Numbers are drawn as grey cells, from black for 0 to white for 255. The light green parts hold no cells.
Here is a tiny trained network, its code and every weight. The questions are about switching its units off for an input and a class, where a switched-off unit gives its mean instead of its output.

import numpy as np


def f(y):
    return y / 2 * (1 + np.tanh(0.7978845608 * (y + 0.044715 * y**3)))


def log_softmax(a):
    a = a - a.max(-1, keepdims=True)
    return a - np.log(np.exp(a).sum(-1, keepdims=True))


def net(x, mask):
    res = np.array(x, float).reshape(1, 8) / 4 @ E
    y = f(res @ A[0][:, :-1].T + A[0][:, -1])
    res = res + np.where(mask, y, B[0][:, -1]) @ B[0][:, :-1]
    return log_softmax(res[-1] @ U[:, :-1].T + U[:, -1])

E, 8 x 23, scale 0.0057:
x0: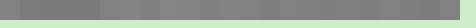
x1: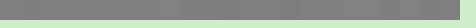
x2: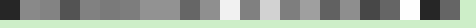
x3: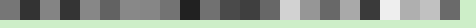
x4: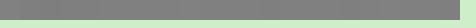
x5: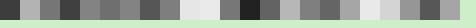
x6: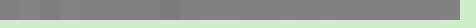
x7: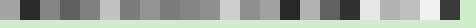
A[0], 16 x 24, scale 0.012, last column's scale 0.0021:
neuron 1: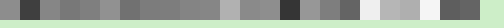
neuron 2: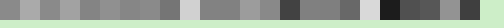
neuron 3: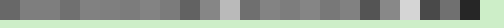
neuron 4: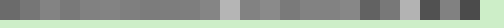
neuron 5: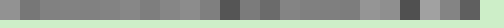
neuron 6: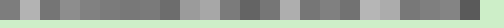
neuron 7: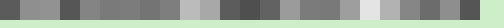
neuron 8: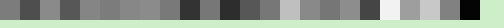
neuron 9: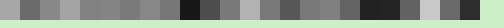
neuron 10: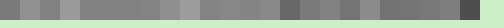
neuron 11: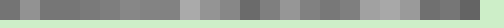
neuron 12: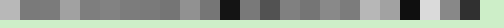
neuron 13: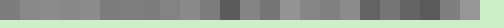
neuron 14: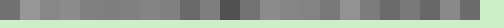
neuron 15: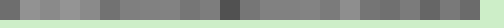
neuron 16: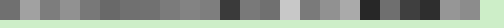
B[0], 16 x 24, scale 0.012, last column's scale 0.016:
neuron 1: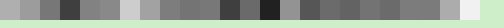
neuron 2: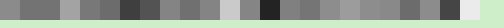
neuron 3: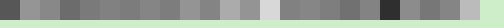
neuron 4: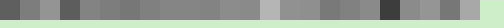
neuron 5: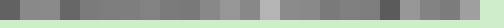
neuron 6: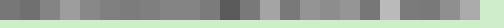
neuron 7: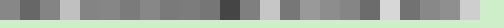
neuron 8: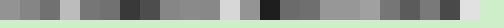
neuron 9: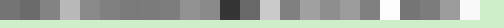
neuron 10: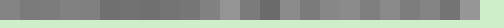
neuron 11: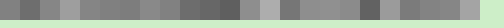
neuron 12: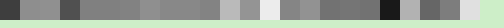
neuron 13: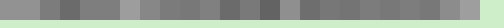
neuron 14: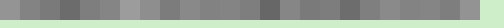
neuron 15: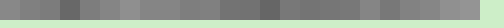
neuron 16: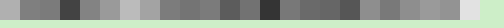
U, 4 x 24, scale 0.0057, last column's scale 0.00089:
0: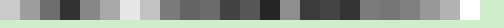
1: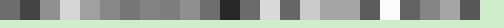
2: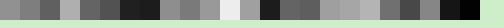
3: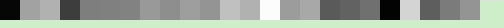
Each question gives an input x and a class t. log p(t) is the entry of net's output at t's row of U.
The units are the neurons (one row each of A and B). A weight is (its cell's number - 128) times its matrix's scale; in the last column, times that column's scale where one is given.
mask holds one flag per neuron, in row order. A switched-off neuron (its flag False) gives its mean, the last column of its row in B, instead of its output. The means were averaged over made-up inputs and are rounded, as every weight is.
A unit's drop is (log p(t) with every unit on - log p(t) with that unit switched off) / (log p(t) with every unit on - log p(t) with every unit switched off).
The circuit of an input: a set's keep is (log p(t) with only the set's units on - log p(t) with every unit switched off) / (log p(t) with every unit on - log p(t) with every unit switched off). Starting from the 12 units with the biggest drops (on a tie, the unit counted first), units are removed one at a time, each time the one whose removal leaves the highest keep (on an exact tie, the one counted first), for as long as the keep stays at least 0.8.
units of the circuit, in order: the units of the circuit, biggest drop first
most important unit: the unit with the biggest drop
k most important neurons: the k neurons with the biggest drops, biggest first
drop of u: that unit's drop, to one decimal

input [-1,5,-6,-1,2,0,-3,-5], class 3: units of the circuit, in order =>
neuron 12
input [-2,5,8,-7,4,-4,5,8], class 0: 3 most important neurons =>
neuron 1; neuron 12; neuron 8
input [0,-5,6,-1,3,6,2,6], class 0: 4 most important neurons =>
neuron 1; neuron 9; neuron 12; neuron 5
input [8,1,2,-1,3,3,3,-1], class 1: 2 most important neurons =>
neuron 12; neuron 1
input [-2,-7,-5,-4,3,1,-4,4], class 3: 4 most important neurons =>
neuron 12; neuron 8; neuron 16; neuron 5
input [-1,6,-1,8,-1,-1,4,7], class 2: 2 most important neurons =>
neuron 8; neuron 16
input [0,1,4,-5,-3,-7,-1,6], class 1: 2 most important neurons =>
neuron 9; neuron 16
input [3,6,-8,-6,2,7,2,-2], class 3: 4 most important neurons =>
neuron 12; neuron 9; neuron 5; neuron 8
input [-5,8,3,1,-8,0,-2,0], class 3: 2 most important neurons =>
neuron 2; neuron 9
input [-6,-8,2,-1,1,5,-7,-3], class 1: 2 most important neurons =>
neuron 1; neuron 7
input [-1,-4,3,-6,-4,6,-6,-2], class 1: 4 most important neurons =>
neuron 7; neuron 8; neuron 6; neuron 11
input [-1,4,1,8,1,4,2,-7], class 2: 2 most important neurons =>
neuron 8; neuron 1
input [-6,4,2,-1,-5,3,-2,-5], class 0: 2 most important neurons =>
neuron 16; neuron 9
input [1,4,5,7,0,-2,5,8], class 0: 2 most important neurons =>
neuron 1; neuron 2
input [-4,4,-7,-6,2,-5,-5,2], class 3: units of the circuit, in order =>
neuron 12
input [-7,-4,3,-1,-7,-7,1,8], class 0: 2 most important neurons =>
neuron 1; neuron 7
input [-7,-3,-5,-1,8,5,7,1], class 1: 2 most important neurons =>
neuron 7; neuron 6
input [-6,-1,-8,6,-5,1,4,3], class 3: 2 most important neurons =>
neuron 12; neuron 2
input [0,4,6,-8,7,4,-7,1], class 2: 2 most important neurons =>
neuron 2; neuron 12
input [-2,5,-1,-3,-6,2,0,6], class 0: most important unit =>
neuron 1
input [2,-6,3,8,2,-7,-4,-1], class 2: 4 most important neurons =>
neuron 8; neuron 7; neuron 6; neuron 11
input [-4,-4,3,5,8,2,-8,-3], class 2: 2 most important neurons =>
neuron 8; neuron 1
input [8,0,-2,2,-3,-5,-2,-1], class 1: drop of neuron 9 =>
0.2
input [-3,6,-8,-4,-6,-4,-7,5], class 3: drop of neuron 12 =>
2.1
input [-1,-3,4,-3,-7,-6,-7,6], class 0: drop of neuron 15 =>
0.0
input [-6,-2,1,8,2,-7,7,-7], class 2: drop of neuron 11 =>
0.1
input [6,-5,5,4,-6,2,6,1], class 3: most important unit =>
neuron 2
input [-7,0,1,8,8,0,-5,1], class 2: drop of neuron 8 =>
0.1
